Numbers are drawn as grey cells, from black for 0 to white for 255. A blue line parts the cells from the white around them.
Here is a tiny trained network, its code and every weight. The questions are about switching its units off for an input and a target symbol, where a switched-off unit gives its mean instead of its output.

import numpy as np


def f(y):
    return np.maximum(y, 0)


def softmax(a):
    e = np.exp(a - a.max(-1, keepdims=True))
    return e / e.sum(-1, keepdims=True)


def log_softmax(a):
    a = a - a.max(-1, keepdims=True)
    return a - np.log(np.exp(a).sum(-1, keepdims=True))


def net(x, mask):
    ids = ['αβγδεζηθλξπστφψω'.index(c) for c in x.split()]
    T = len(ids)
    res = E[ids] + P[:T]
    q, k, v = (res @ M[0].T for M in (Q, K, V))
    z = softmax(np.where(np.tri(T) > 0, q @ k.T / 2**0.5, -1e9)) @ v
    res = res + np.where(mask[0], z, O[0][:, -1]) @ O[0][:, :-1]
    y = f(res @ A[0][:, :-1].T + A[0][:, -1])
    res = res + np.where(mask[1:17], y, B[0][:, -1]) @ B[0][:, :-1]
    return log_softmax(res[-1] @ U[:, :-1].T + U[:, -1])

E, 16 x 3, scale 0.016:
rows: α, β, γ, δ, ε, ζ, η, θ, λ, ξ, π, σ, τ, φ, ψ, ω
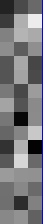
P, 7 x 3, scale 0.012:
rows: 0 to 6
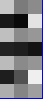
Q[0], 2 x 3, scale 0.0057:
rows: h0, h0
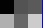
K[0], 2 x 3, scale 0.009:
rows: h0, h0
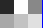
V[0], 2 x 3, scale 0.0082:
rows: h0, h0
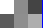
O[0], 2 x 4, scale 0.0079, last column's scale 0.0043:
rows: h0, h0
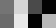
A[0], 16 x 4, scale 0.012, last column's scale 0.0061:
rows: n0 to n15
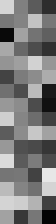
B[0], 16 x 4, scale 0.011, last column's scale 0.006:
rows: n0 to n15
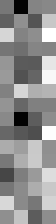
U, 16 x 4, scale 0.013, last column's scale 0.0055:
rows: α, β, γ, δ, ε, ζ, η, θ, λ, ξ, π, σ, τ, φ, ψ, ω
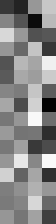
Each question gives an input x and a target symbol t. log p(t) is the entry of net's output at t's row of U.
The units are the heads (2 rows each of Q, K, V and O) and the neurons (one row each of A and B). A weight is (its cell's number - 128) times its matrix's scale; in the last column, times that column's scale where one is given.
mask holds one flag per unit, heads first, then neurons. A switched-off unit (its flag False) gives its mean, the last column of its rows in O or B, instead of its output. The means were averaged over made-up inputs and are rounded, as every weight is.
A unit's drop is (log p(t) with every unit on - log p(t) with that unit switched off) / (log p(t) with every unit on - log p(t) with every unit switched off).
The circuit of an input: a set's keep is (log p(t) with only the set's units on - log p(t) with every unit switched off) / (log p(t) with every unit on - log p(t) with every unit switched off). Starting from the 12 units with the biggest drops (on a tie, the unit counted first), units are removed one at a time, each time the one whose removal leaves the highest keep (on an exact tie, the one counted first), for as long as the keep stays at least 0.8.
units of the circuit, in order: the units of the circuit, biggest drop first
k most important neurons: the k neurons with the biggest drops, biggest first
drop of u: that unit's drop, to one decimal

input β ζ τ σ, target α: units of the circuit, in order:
(n12)
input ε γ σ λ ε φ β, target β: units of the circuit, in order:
(n9, n4, n1)
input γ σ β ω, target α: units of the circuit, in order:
(n12, n14)
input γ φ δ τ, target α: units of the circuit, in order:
(n12, n14)
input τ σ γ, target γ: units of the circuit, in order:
(n14, h0)
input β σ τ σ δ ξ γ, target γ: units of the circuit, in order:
(n14, n4)
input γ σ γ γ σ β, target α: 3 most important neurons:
(n9, n14, n5)
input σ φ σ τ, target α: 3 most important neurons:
(n12, n14, n6)
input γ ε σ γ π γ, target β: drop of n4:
0.2
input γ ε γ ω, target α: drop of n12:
0.3
